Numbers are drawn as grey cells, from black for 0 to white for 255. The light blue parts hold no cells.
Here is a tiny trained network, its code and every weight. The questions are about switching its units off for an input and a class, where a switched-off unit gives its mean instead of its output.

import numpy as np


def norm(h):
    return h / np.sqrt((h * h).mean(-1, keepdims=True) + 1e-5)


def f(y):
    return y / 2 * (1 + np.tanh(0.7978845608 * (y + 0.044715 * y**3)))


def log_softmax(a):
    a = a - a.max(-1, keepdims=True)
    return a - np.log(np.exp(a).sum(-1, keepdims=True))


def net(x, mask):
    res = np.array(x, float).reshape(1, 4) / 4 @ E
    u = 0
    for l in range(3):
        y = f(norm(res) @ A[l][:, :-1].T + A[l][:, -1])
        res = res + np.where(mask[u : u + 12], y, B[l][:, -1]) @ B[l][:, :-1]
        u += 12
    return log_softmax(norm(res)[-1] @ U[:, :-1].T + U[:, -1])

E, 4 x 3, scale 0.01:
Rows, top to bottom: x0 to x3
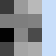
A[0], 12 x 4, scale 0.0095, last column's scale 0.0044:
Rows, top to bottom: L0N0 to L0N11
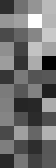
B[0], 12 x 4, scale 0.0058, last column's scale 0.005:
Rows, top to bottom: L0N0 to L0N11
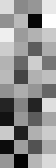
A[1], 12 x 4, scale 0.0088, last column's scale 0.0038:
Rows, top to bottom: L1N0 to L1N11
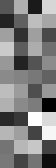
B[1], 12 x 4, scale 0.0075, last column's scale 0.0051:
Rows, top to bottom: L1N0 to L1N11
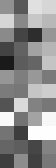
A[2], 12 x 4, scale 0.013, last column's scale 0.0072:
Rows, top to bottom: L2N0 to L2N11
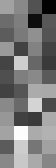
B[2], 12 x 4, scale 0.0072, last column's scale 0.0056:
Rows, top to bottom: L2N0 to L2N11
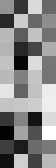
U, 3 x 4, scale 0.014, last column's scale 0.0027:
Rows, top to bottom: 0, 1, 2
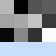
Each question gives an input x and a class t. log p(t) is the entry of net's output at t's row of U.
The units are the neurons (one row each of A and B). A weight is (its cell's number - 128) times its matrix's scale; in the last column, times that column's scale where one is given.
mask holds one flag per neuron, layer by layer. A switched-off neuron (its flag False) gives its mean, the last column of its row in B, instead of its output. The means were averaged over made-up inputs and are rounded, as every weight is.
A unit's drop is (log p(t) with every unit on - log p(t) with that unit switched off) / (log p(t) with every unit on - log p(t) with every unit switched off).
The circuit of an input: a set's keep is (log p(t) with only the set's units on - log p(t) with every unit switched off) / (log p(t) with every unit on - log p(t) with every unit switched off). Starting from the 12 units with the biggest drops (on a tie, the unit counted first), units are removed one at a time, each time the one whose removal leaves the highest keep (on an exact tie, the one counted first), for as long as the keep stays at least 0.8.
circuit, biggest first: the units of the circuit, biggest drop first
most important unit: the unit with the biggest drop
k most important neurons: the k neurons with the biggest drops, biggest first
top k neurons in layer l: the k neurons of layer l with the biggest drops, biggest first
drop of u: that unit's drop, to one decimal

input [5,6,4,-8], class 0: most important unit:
L0N1
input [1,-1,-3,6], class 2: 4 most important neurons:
(L2N9 L0N11 L2N11 L1N8)
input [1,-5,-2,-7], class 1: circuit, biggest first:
(L0N11 L0N9 L1N9 L1N6)
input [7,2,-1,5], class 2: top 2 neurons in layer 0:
(L0N1 L0N11)
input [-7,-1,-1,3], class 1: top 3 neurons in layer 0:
(L0N11 L0N9 L0N5)
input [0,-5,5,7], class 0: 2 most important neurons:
(L0N9 L0N11)
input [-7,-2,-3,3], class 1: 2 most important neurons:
(L0N11 L0N9)
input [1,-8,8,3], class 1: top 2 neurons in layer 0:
(L0N1 L0N3)
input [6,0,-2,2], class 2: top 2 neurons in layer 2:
(L2N9 L2N11)
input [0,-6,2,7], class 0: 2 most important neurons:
(L0N9 L1N2)
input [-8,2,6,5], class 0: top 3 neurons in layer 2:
(L2N9 L2N6 L2N11)
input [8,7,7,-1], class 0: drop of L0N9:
0.3
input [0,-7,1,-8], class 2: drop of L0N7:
0.9
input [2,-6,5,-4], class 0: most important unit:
L0N1
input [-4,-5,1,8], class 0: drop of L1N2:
0.2
